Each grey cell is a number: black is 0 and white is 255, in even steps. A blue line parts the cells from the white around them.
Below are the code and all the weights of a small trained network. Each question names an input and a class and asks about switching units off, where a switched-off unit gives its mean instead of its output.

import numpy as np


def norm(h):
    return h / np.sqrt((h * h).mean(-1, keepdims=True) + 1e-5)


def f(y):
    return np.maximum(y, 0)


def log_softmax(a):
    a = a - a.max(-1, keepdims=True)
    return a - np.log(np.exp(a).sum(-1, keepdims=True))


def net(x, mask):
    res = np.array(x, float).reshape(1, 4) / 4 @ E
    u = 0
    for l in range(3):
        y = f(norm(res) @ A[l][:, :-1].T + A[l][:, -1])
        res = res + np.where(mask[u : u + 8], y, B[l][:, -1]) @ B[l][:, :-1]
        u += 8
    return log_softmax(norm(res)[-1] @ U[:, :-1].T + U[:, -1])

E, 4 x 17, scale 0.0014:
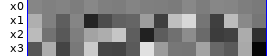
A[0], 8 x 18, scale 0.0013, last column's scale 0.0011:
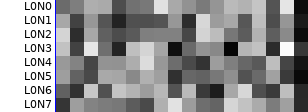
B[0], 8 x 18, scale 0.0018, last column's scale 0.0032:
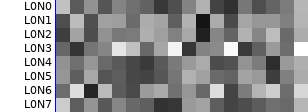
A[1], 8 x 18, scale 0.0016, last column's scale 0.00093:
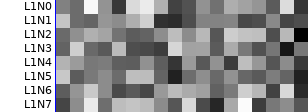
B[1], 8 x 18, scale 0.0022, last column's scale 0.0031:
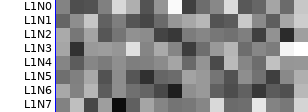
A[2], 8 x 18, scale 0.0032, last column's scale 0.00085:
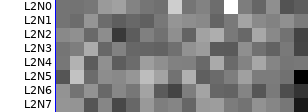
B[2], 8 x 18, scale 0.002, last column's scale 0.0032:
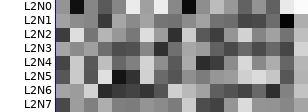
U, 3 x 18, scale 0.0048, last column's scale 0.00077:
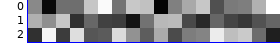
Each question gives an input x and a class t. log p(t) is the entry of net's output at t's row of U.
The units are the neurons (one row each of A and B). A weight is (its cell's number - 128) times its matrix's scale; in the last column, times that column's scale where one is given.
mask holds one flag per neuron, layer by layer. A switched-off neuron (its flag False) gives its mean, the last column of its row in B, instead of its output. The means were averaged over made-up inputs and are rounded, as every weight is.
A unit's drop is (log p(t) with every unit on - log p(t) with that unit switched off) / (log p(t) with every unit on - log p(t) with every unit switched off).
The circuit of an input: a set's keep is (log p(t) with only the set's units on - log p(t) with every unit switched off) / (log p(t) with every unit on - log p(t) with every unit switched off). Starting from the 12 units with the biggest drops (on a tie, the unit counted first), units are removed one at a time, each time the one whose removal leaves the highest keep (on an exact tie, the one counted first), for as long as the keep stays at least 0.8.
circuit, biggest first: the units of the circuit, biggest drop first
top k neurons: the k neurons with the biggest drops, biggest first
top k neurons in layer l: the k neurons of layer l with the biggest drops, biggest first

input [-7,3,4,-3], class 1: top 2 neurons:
(L1N1, L1N3)
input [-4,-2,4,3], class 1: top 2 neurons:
(L0N3, L1N0)
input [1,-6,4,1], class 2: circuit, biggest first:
(L1N7)
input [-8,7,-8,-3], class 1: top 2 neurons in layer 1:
(L1N6, L1N7)
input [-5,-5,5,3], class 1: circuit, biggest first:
(L0N3, L2N6)
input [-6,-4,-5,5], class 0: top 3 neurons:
(L1N3, L1N1, L0N4)
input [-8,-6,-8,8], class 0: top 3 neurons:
(L1N3, L2N0, L1N1)
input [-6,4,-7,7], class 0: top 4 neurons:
(L1N3, L2N0, L1N1, L0N4)
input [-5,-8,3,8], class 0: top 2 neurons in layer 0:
(L0N1, L0N2)
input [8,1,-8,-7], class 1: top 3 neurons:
(L1N6, L0N0, L1N3)
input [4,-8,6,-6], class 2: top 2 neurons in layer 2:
(L2N5, L2N0)
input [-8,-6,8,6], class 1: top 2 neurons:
(L0N3, L1N0)
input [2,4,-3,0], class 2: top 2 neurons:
(L0N1, L0N2)
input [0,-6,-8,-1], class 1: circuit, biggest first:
(L1N6)
